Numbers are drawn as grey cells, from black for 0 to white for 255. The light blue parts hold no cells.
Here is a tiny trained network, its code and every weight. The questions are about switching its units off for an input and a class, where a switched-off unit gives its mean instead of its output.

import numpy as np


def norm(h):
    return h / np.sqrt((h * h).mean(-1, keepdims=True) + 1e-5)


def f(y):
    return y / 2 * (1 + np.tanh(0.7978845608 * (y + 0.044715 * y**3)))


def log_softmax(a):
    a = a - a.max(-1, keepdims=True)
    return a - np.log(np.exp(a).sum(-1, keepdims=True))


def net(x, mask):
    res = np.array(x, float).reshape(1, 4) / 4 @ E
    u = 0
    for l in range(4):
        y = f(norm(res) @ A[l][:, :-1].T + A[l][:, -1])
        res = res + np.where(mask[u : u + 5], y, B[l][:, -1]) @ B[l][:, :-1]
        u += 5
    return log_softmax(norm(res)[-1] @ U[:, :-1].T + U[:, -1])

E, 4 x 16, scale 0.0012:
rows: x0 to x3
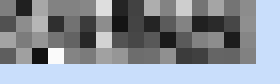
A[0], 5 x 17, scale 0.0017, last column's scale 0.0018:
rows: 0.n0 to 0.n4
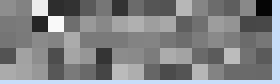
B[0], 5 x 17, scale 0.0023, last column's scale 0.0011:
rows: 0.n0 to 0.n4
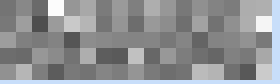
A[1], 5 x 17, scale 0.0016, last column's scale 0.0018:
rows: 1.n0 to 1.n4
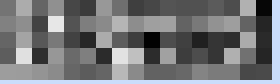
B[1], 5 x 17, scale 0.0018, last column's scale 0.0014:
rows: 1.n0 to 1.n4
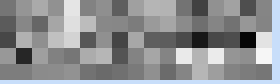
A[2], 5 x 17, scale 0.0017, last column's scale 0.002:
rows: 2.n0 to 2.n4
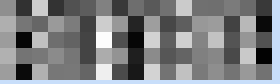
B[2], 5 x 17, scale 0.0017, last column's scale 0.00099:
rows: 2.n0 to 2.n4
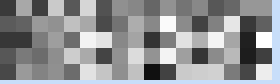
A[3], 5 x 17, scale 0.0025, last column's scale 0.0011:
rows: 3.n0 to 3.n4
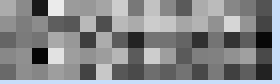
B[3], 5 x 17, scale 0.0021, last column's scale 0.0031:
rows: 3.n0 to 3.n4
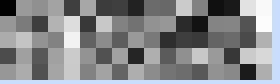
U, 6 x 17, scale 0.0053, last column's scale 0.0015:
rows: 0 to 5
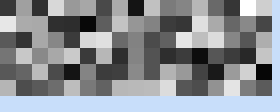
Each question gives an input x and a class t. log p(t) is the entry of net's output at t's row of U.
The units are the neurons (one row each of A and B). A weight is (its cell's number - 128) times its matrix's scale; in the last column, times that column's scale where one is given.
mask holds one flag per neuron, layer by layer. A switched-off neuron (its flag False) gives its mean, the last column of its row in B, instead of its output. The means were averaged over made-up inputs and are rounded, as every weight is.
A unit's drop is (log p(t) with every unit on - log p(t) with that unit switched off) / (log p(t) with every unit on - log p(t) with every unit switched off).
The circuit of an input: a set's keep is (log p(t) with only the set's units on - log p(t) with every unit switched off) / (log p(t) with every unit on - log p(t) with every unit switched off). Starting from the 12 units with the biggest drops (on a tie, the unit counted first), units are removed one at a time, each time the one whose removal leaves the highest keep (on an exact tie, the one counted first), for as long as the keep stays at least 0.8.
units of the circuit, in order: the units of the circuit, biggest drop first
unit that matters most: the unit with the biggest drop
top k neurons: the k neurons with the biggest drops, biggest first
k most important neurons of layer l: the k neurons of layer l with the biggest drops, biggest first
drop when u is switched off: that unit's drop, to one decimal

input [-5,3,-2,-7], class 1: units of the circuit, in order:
(3.n0 1.n2)
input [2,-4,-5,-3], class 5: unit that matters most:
3.n1
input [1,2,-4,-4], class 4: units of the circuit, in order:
(1.n3 3.n2 3.n3)
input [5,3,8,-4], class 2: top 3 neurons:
(2.n2 2.n4 3.n1)
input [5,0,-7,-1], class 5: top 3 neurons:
(3.n0 1.n3 3.n1)
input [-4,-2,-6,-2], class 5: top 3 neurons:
(3.n1 0.n0 0.n3)
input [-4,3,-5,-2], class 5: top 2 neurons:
(3.n0 3.n1)
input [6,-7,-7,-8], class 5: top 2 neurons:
(3.n1 1.n3)
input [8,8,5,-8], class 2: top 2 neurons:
(2.n2 2.n4)
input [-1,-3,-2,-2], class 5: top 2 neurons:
(0.n0 3.n1)
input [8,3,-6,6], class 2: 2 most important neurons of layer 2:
(2.n4 2.n2)
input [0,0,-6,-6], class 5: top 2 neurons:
(3.n1 3.n0)
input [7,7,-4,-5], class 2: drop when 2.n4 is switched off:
0.1
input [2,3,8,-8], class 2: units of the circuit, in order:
(2.n2)
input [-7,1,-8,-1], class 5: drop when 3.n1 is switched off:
0.2
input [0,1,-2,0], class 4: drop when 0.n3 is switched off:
0.4
